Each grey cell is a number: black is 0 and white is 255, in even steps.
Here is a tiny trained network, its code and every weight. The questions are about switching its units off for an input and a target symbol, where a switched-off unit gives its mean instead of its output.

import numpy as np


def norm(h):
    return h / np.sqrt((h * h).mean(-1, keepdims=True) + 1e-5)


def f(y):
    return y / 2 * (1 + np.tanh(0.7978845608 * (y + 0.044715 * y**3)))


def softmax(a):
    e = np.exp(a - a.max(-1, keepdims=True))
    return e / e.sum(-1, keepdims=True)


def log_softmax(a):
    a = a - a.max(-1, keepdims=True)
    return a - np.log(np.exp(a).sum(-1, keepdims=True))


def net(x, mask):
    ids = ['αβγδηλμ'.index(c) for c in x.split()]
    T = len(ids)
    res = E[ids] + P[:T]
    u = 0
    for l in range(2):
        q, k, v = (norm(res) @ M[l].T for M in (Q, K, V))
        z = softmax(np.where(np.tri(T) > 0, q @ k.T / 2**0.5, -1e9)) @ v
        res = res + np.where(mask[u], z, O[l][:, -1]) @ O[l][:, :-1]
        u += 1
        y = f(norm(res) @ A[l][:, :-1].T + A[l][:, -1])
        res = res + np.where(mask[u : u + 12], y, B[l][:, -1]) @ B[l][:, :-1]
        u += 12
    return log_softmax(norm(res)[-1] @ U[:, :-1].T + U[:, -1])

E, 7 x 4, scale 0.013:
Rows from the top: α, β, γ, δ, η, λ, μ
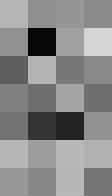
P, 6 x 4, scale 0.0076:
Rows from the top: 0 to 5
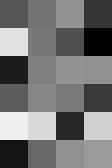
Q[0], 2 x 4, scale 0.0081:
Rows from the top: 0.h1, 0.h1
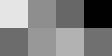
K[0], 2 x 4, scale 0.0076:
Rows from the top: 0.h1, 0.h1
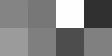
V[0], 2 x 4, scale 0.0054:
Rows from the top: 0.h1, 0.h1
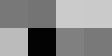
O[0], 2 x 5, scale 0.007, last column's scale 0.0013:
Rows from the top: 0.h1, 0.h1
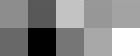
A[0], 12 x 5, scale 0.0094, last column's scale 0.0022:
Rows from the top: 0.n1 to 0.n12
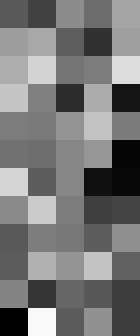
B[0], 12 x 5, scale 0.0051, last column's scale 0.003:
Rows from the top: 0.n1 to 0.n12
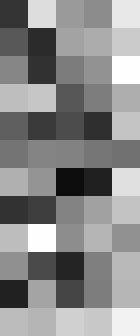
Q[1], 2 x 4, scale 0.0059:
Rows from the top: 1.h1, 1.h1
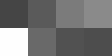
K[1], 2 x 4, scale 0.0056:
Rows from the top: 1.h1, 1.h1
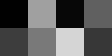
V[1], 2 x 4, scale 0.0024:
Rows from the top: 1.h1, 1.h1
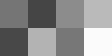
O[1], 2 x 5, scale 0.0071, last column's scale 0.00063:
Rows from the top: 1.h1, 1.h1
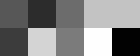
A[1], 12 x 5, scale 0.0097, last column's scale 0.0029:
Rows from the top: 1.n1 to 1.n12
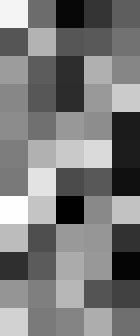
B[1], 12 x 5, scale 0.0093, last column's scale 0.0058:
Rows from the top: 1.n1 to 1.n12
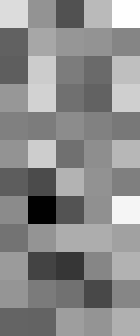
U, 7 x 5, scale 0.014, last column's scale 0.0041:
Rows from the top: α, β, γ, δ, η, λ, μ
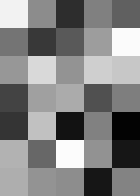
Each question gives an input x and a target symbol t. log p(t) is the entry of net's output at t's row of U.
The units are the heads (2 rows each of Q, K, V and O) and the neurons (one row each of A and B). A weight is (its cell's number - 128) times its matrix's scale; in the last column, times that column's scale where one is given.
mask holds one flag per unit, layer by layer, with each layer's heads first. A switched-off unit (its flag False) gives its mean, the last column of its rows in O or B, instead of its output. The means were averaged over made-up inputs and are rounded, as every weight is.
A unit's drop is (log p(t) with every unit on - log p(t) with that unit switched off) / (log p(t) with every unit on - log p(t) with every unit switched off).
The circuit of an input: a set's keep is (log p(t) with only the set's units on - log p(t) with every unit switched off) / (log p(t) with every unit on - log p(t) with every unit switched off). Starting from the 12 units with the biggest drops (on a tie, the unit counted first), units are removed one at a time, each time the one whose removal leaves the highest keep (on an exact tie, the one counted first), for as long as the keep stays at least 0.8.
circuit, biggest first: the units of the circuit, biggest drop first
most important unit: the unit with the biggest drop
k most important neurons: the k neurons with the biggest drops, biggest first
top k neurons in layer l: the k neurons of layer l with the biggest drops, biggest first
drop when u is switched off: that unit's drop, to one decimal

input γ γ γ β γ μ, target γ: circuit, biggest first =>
0.h1
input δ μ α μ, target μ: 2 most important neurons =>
0.n10, 1.n8
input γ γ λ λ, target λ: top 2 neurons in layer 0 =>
0.n1, 0.n3
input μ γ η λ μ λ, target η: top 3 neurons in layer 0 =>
0.n10, 0.n5, 0.n12
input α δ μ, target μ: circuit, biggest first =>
1.h1, 1.n1, 1.n11
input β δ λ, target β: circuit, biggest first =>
0.n5, 1.n1
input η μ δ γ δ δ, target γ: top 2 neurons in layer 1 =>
1.n8, 1.n6
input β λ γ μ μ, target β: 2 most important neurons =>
1.n8, 1.n12
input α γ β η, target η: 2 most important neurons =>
0.n11, 0.n1
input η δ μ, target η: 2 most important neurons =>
0.n1, 1.n8
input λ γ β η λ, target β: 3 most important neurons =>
1.n8, 1.n12, 0.n7
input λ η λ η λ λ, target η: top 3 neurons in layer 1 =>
1.n8, 1.n1, 1.n4
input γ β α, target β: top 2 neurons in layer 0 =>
0.n7, 0.n4
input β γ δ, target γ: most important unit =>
0.h1
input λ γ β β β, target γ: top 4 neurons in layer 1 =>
1.n3, 1.n4, 1.n9, 1.n10
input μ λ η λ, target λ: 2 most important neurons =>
0.n7, 1.n8
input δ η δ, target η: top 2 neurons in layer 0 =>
0.n1, 0.n9
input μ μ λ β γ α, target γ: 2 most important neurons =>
1.n6, 1.n8
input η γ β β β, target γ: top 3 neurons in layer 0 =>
0.n7, 0.n10, 0.n3
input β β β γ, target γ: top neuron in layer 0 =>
0.n12
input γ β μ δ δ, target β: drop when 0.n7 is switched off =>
0.1
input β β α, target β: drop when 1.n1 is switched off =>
0.1
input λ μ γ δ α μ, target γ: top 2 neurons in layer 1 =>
1.n6, 1.n8
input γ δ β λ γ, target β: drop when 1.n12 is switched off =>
0.2
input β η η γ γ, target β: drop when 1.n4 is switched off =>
-0.1
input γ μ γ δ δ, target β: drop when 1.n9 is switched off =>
0.0
